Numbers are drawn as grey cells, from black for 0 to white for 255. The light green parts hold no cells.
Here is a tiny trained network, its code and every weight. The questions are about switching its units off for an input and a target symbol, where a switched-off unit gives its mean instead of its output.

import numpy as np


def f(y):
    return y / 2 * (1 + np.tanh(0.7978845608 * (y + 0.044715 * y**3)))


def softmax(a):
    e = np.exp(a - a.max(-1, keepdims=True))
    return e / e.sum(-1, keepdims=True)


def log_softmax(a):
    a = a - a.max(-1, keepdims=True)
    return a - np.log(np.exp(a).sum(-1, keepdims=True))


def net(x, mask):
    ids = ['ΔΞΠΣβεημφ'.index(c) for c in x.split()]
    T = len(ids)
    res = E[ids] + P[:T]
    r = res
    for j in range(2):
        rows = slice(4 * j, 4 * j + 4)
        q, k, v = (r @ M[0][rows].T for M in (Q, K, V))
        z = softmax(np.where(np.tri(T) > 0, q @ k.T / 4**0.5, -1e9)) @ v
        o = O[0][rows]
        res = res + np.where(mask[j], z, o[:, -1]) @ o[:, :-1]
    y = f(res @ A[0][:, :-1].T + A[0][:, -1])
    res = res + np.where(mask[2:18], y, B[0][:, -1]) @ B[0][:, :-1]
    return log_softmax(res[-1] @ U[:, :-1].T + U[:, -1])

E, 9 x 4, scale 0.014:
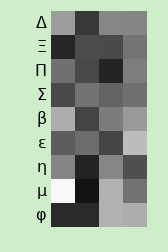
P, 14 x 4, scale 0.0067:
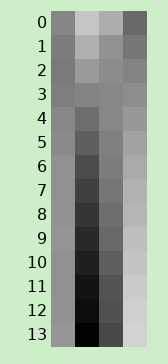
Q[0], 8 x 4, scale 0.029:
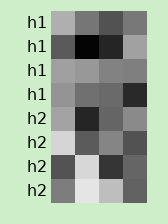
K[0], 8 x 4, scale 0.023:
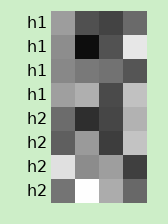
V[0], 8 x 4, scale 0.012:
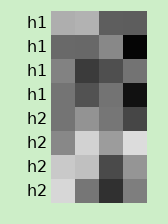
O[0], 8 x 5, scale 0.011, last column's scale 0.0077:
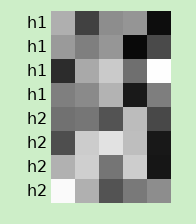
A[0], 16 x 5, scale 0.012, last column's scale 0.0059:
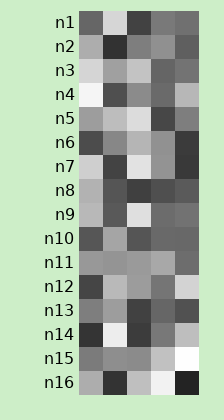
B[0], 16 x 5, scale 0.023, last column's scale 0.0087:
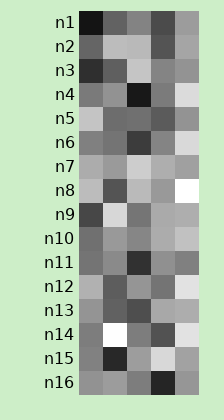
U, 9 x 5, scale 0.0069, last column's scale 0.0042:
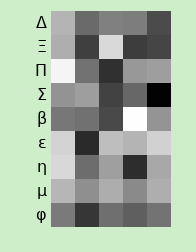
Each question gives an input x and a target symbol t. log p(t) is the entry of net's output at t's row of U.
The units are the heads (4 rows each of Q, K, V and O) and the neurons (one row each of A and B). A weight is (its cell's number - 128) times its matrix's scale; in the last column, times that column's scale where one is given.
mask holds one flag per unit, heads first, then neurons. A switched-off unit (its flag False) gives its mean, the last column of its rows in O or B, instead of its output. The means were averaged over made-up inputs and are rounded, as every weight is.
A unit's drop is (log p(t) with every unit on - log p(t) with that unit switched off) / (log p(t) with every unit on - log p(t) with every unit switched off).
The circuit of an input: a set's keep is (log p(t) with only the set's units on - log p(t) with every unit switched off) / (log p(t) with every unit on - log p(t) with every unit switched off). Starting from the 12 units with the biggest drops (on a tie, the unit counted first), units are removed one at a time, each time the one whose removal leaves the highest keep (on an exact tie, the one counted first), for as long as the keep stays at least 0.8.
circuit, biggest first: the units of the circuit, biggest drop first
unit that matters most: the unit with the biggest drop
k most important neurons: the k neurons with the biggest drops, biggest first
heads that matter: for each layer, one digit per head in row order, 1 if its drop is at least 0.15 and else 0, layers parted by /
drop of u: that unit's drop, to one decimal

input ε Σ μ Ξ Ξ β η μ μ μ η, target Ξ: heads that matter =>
01
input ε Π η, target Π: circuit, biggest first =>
[h2; h1]
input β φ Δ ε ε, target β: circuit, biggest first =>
[h1; n15]
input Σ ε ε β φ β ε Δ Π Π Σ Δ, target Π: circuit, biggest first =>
[h2]
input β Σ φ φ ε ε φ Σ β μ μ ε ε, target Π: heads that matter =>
01
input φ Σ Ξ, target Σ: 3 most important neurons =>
[n14; n8; n6]
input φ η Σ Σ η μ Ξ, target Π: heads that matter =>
11
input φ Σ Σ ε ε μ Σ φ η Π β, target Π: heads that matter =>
01
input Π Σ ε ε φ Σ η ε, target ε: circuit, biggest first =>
[h2; n8]
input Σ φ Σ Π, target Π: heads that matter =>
11
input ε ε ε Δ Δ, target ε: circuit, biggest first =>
[h2; n15; n4]
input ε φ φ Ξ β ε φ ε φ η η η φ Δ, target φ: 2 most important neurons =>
[n8; n6]
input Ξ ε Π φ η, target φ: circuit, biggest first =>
[h2; n8]
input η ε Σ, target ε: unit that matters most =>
h1
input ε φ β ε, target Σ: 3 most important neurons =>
[n14; n8; n1]
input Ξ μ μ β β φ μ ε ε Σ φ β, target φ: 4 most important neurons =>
[n8; n6; n14; n7]
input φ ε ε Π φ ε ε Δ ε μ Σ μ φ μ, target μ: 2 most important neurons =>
[n9; n7]
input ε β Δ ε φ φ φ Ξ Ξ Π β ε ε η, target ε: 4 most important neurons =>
[n15; n4; n14; n9]
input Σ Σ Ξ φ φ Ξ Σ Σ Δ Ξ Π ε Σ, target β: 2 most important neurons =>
[n15; n12]
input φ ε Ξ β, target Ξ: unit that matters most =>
h2
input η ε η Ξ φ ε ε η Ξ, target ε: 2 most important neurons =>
[n8; n4]
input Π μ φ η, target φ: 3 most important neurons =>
[n6; n8; n14]
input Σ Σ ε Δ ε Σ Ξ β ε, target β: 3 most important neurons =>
[n15; n8; n12]
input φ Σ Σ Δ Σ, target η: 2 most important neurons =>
[n4; n9]
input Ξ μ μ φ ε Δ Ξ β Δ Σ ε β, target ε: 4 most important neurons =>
[n15; n4; n14; n9]
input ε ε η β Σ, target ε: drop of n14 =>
0.2
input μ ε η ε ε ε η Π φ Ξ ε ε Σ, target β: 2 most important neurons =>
[n15; n8]
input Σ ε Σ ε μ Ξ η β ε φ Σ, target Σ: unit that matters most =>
h1
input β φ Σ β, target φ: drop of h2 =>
0.9
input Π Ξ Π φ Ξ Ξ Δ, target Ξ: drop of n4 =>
0.2
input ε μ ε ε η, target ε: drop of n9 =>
0.1
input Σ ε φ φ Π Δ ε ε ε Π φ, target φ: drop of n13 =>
0.0
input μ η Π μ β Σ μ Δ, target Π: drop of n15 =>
0.1
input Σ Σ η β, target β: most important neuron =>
[n12]
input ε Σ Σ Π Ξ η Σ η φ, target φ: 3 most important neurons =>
[n6; n8; n12]
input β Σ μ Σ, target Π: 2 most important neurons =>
[n4; n13]
